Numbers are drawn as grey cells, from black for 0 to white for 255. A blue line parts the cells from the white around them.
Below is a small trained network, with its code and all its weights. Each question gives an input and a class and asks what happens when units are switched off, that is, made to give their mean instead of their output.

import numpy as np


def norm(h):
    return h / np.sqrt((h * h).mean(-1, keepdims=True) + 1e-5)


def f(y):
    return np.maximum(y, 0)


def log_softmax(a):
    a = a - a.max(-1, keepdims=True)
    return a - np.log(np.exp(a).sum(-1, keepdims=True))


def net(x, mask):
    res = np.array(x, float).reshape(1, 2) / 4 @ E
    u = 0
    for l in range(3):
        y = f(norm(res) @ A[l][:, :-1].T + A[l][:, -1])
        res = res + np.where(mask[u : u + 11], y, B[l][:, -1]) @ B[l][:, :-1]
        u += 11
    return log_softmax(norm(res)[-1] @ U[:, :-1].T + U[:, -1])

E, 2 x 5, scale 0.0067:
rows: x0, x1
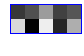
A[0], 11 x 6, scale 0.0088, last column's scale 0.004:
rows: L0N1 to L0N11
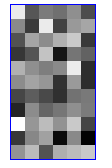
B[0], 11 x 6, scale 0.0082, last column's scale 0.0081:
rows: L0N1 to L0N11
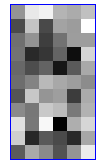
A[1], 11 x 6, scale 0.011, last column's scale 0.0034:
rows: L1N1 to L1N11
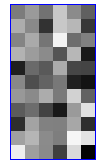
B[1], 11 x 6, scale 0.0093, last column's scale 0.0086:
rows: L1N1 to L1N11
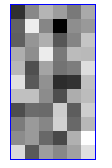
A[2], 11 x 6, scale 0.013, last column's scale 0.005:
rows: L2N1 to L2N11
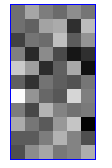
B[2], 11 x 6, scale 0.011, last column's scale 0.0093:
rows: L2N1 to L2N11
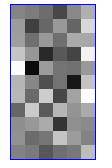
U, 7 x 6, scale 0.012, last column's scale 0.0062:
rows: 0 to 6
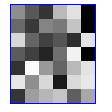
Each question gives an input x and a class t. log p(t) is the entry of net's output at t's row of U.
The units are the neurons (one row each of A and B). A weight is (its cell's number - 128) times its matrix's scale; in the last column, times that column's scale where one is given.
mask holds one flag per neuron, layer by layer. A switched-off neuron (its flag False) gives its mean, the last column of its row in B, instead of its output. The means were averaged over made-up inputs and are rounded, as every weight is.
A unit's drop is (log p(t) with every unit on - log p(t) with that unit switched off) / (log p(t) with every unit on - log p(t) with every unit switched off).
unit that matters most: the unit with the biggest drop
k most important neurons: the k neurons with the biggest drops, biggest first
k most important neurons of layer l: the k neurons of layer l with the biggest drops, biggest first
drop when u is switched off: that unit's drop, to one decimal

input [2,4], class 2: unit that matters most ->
L0N4
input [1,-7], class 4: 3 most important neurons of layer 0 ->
(L0N4, L0N5, L0N10)
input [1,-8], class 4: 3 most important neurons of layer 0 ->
(L0N4, L0N5, L0N10)
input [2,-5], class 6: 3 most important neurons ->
(L0N4, L0N9, L2N4)
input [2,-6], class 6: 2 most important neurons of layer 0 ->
(L0N4, L0N9)
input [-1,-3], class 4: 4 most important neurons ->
(L0N4, L0N9, L0N5, L2N7)
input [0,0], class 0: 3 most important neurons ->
(L0N1, L0N9, L0N8)
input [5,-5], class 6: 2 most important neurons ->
(L0N4, L0N10)
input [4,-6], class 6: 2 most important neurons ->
(L0N4, L2N4)
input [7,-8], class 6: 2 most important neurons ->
(L0N4, L0N10)
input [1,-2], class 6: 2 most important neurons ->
(L0N9, L0N4)
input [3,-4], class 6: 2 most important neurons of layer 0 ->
(L0N4, L0N10)
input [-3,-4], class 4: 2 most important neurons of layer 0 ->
(L0N9, L0N4)
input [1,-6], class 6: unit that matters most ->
L0N9
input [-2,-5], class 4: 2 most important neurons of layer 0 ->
(L0N4, L0N9)
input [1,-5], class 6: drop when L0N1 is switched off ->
0.3
